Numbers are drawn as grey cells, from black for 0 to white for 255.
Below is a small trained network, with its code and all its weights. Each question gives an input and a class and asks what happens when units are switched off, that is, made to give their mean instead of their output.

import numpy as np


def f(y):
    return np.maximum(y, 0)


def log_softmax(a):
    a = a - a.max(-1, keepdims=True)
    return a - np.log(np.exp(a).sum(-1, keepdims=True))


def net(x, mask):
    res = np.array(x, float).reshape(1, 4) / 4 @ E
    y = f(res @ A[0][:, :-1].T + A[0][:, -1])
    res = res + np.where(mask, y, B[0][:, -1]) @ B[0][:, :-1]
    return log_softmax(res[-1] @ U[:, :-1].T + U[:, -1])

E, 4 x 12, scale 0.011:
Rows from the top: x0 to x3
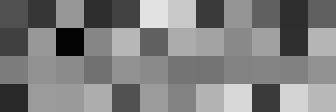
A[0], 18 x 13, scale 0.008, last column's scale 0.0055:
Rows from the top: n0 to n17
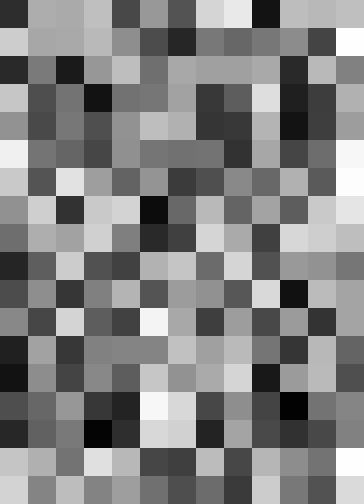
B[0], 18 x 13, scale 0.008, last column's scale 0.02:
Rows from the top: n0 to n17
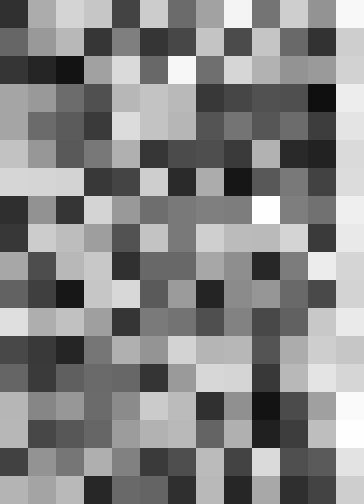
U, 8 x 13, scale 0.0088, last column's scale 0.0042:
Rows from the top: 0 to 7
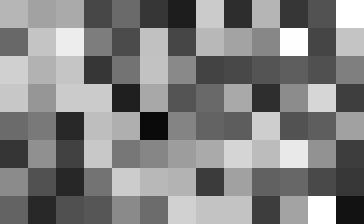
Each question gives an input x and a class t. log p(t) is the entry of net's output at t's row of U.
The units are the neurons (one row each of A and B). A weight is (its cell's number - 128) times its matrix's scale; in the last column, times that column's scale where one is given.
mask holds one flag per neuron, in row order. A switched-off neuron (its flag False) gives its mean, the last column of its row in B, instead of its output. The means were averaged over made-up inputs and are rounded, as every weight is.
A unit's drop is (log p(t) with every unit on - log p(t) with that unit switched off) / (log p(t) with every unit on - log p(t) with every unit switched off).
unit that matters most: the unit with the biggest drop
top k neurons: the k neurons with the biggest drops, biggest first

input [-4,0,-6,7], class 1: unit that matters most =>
n8
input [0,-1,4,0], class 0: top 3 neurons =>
[n0, n14, n8]
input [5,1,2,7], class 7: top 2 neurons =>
[n13, n12]
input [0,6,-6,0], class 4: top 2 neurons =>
[n0, n8]
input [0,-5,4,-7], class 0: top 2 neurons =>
[n17, n14]
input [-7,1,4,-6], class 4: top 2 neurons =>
[n7, n6]
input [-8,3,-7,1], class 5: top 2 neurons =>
[n8, n5]
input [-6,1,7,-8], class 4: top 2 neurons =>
[n7, n10]
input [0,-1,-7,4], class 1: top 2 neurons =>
[n15, n14]
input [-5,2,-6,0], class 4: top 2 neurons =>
[n0, n16]
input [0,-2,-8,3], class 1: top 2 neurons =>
[n15, n14]
